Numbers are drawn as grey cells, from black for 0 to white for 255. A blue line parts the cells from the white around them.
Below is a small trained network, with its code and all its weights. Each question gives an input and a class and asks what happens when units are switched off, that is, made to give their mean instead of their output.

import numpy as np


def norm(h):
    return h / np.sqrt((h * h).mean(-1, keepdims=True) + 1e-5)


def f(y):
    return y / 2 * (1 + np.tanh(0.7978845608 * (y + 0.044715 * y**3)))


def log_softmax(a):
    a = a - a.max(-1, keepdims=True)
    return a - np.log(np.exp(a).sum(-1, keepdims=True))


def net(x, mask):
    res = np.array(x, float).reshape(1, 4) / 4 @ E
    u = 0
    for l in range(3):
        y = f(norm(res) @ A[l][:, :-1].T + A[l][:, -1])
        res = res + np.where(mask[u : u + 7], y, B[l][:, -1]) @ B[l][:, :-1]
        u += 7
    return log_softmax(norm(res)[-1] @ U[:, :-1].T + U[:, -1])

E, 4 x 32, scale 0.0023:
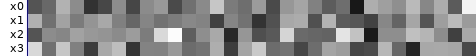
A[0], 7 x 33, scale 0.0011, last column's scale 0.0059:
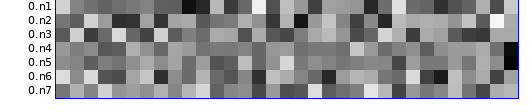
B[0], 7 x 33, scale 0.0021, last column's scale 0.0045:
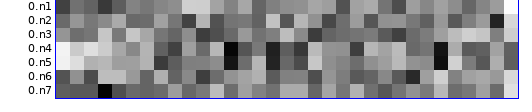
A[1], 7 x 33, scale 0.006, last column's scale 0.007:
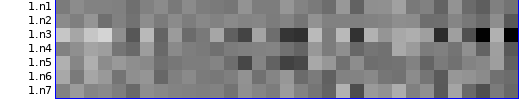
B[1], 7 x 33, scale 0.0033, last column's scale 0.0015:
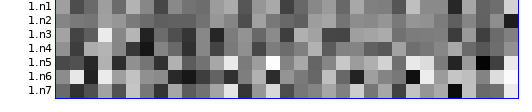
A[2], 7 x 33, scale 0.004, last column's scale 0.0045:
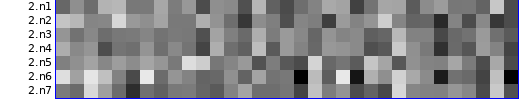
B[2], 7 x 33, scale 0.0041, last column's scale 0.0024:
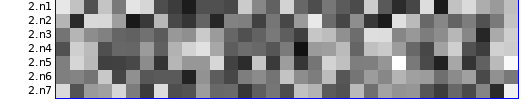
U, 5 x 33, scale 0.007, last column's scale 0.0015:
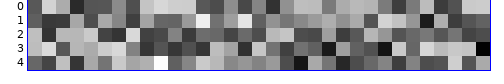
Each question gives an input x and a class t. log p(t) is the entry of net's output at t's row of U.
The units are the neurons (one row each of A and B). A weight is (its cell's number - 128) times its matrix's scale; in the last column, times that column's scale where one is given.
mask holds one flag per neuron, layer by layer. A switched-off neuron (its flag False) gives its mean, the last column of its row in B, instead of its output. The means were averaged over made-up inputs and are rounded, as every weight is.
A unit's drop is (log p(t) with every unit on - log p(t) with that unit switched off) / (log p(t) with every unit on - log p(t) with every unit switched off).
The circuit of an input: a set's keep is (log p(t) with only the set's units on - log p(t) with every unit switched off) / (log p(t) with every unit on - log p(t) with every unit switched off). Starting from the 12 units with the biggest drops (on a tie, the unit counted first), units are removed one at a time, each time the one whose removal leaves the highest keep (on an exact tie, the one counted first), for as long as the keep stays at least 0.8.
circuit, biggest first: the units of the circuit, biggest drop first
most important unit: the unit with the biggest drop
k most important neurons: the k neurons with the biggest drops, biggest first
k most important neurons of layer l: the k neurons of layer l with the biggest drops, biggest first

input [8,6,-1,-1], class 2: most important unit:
1.n4
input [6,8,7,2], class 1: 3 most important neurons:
1.n5, 0.n1, 2.n4
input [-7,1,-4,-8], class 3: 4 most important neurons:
2.n1, 0.n2, 0.n3, 2.n7
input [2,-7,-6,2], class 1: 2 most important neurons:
1.n7, 0.n7
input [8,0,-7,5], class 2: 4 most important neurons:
2.n7, 0.n7, 1.n4, 2.n5
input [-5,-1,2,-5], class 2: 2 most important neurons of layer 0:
0.n6, 0.n1
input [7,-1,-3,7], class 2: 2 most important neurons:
2.n7, 0.n3
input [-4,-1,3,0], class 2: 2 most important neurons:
0.n1, 1.n7
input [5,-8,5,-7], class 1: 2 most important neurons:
1.n7, 0.n6
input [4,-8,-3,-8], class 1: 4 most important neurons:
1.n7, 0.n6, 1.n1, 1.n6
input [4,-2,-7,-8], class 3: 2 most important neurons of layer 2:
2.n1, 2.n5
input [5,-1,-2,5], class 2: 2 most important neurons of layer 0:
0.n3, 0.n2
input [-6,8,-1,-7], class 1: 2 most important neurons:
1.n5, 0.n6
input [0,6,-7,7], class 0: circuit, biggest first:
2.n4
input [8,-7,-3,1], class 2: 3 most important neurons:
1.n4, 2.n7, 1.n5
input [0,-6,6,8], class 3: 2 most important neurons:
1.n6, 0.n1
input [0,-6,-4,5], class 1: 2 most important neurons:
0.n3, 1.n7
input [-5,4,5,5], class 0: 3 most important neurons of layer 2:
2.n5, 2.n1, 2.n7
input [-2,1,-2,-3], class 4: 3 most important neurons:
1.n6, 0.n6, 0.n1
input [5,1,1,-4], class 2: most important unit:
0.n6
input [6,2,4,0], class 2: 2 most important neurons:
0.n1, 2.n7
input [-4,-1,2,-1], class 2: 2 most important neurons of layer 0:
0.n1, 0.n6
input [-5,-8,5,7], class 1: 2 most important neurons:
1.n7, 0.n3
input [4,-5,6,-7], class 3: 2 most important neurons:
2.n1, 0.n1
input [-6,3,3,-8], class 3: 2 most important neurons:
2.n1, 0.n2
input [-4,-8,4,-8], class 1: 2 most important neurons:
1.n7, 0.n6
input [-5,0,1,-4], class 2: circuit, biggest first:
2.n2
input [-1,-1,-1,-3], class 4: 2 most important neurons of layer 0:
0.n3, 0.n6
